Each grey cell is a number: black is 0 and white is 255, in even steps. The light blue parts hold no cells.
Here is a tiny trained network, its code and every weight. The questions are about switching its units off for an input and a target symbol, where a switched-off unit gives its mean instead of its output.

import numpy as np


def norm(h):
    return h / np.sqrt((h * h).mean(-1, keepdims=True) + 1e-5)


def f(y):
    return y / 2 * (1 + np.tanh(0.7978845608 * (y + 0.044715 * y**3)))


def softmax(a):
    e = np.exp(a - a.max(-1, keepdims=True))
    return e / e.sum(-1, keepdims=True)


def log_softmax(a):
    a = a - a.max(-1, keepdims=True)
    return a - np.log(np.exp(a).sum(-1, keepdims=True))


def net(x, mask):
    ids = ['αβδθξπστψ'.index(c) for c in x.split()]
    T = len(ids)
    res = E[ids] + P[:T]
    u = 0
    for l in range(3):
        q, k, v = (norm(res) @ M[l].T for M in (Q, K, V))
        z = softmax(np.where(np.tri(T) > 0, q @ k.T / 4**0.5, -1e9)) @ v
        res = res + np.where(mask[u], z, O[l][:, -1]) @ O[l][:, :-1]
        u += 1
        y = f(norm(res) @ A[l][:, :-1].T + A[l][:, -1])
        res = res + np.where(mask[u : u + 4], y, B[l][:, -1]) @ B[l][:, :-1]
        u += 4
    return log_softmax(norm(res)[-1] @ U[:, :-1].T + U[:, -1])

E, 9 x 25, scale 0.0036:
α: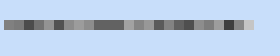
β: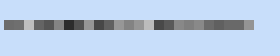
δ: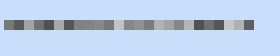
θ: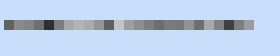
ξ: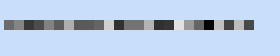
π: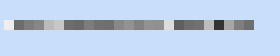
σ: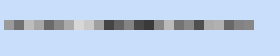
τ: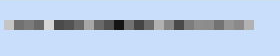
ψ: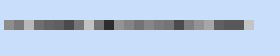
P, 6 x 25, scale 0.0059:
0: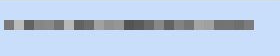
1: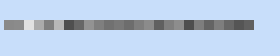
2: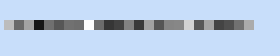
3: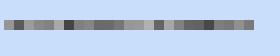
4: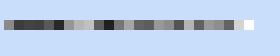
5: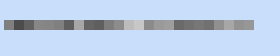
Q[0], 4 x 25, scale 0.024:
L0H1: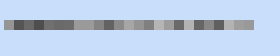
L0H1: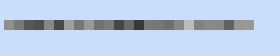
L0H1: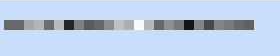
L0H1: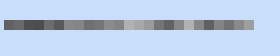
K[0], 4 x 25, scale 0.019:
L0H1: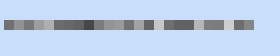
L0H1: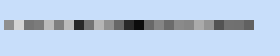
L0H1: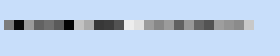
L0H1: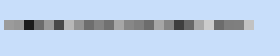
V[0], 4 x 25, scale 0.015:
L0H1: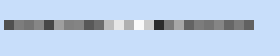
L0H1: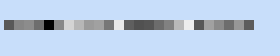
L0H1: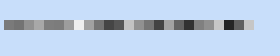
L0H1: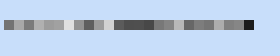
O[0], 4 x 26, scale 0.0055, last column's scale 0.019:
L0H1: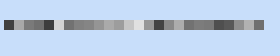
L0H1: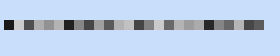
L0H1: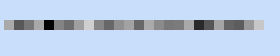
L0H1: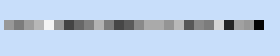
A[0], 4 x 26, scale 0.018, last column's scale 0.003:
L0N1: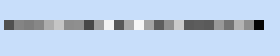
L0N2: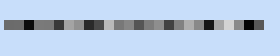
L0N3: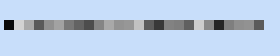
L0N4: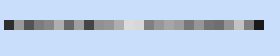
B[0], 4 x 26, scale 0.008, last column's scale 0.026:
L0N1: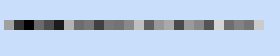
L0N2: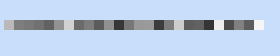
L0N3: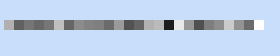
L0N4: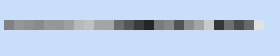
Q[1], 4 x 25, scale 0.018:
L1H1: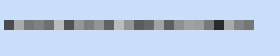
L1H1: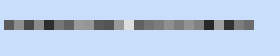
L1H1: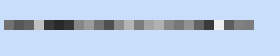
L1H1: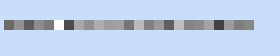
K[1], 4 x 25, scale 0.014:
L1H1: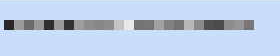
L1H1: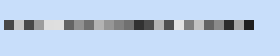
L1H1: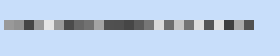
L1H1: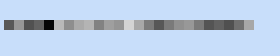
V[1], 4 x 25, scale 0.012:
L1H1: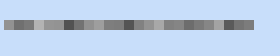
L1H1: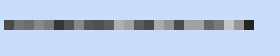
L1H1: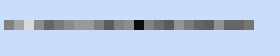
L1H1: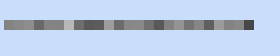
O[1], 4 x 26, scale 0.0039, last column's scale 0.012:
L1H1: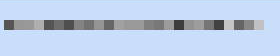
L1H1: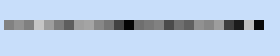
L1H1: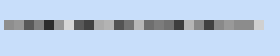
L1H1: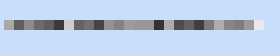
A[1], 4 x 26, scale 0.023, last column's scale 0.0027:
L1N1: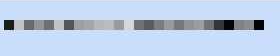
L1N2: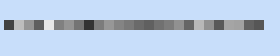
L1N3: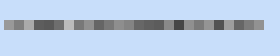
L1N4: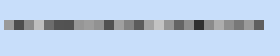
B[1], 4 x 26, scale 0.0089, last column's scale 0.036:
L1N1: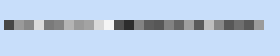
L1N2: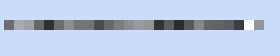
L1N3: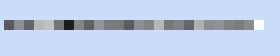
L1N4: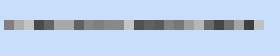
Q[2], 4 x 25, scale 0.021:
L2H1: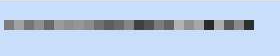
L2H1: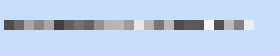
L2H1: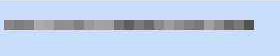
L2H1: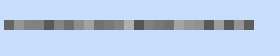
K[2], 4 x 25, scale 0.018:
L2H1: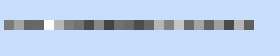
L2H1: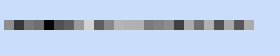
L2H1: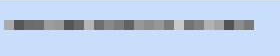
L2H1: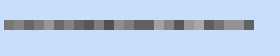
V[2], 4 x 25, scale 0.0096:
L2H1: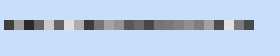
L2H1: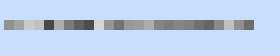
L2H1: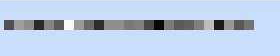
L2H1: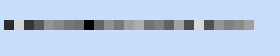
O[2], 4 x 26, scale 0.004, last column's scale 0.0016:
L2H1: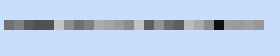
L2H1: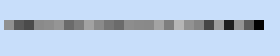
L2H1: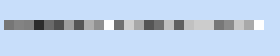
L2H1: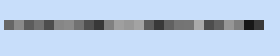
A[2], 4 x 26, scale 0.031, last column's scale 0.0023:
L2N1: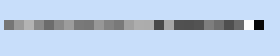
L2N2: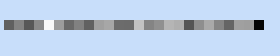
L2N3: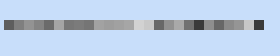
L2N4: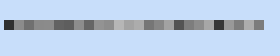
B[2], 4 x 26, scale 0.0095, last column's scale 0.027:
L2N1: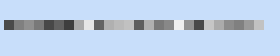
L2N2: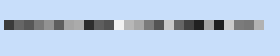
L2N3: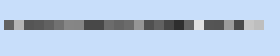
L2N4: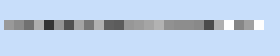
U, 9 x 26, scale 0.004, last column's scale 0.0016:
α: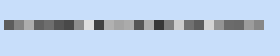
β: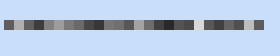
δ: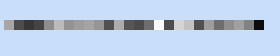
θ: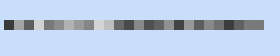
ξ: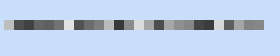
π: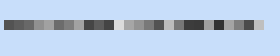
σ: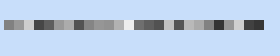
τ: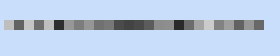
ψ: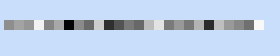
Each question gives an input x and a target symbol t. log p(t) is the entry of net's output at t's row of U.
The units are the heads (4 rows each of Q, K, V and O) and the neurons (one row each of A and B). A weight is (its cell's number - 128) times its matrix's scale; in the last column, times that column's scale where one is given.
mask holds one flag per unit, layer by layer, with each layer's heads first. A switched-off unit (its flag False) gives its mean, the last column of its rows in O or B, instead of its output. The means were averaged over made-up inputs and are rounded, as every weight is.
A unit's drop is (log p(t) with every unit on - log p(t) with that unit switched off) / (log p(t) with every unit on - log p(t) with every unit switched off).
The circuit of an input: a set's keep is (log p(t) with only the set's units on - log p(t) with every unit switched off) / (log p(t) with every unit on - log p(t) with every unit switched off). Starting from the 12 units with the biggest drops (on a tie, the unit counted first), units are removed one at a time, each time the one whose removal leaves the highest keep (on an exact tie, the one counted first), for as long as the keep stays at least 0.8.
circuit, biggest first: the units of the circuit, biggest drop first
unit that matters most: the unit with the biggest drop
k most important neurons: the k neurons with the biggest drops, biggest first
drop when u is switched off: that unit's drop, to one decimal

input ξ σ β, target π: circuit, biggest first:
(L2N2; L0H1)
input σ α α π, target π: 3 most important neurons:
(L1N3; L2N2; L0N2)
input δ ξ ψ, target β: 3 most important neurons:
(L1N2; L0N3; L0N1)
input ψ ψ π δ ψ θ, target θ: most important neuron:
(L1N1)
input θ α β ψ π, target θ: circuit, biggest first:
(L0H1; L1N1; L0N4)
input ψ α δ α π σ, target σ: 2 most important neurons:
(L1N4; L0N2)
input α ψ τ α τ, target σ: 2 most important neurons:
(L1N4; L0N2)
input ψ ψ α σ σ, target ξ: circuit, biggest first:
(L0H1; L0N2)
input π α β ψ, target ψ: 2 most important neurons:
(L1N3; L2N4)
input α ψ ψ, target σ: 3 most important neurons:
(L1N4; L0N2; L0N4)
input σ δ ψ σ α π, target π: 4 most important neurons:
(L1N3; L2N2; L0N3; L0N2)
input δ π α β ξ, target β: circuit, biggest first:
(L0H1; L1N2)
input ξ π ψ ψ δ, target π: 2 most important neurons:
(L2N2; L0N1)
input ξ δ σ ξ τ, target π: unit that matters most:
L0N1
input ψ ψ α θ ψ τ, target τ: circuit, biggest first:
(L0H1; L1N3)
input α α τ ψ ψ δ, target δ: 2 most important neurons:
(L0N3; L0N4)
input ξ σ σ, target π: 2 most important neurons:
(L0N1; L2N2)
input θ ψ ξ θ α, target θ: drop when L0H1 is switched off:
1.2
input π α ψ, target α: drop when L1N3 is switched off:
0.0
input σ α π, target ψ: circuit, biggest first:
(L0H1)
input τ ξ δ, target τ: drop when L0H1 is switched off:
1.4
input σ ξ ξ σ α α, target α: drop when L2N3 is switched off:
-0.1
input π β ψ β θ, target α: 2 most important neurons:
(L1N2; L2N1)
